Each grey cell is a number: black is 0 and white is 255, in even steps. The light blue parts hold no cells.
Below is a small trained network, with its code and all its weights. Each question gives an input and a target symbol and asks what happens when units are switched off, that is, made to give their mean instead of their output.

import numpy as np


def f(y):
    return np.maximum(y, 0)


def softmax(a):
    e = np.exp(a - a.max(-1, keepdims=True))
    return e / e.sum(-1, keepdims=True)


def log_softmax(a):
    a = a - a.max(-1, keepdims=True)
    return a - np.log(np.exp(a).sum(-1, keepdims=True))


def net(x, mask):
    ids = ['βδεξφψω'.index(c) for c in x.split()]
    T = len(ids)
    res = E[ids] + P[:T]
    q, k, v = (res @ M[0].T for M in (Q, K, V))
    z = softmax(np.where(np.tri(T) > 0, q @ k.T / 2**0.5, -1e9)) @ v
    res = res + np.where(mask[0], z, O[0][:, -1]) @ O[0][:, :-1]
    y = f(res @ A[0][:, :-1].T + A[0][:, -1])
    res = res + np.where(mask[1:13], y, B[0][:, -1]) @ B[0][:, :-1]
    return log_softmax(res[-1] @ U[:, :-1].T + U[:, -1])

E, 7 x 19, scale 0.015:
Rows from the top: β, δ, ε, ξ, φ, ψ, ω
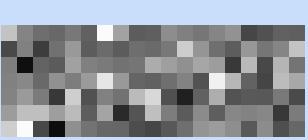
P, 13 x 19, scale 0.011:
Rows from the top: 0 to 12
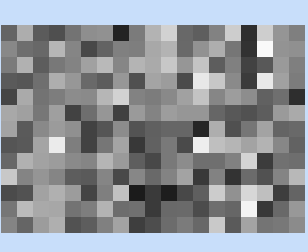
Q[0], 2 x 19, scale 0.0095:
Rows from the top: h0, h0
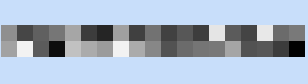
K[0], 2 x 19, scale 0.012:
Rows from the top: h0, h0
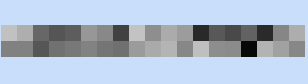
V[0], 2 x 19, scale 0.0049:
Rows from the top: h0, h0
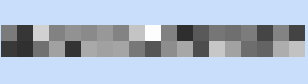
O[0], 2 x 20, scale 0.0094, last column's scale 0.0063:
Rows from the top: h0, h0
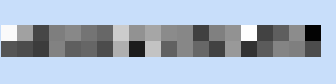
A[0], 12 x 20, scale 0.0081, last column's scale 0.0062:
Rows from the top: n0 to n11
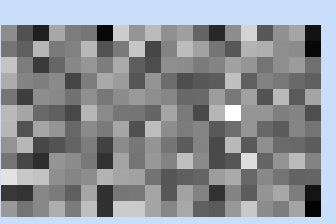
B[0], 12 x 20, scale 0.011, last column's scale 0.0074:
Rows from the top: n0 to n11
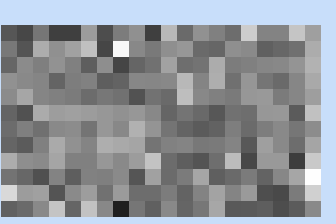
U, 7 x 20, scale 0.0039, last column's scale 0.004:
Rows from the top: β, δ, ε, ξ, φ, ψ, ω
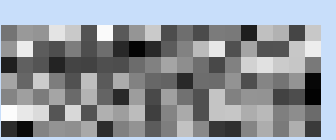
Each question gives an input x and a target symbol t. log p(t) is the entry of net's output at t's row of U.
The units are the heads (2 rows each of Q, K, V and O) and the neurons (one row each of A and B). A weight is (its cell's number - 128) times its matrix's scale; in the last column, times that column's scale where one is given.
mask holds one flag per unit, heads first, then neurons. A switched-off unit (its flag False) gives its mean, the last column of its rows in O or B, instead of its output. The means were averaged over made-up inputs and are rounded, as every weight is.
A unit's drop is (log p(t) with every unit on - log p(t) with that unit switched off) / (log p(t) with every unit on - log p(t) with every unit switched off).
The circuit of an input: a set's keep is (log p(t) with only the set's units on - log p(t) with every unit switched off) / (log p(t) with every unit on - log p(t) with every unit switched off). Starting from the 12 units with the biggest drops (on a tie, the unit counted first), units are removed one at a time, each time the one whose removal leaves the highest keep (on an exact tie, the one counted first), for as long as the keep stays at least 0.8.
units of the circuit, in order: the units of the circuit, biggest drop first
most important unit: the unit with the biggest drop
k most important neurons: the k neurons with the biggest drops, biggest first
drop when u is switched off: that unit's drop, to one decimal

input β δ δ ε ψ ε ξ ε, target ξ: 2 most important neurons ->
[n8 n10]
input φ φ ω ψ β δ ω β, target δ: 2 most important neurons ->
[n9 n8]
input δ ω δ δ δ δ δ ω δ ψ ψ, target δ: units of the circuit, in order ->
[h0 n9 n8]
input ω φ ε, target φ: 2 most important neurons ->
[n11 n0]
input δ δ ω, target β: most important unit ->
n7
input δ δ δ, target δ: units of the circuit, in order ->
[h0 n10 n5]
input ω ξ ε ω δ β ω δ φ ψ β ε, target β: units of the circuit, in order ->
[n8 h0]
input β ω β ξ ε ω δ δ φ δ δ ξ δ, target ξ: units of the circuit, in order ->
[h0 n8 n10]
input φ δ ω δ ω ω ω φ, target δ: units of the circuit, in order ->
[n8 n5]
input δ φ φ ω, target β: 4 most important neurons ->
[n5 n7 n10 n0]
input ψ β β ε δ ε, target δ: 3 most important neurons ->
[n10 n4 n5]
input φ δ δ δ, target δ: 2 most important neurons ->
[n10 n5]
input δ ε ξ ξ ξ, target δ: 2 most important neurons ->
[n3 n8]
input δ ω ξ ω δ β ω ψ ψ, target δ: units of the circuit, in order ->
[n9 h0]
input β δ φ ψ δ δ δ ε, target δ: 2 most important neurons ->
[n10 n4]
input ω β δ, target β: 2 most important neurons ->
[n8 n0]
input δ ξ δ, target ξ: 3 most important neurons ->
[n10 n8 n0]
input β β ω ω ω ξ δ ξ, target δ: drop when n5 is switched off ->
0.2
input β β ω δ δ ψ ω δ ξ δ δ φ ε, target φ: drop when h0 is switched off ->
1.0
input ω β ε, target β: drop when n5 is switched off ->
-0.1
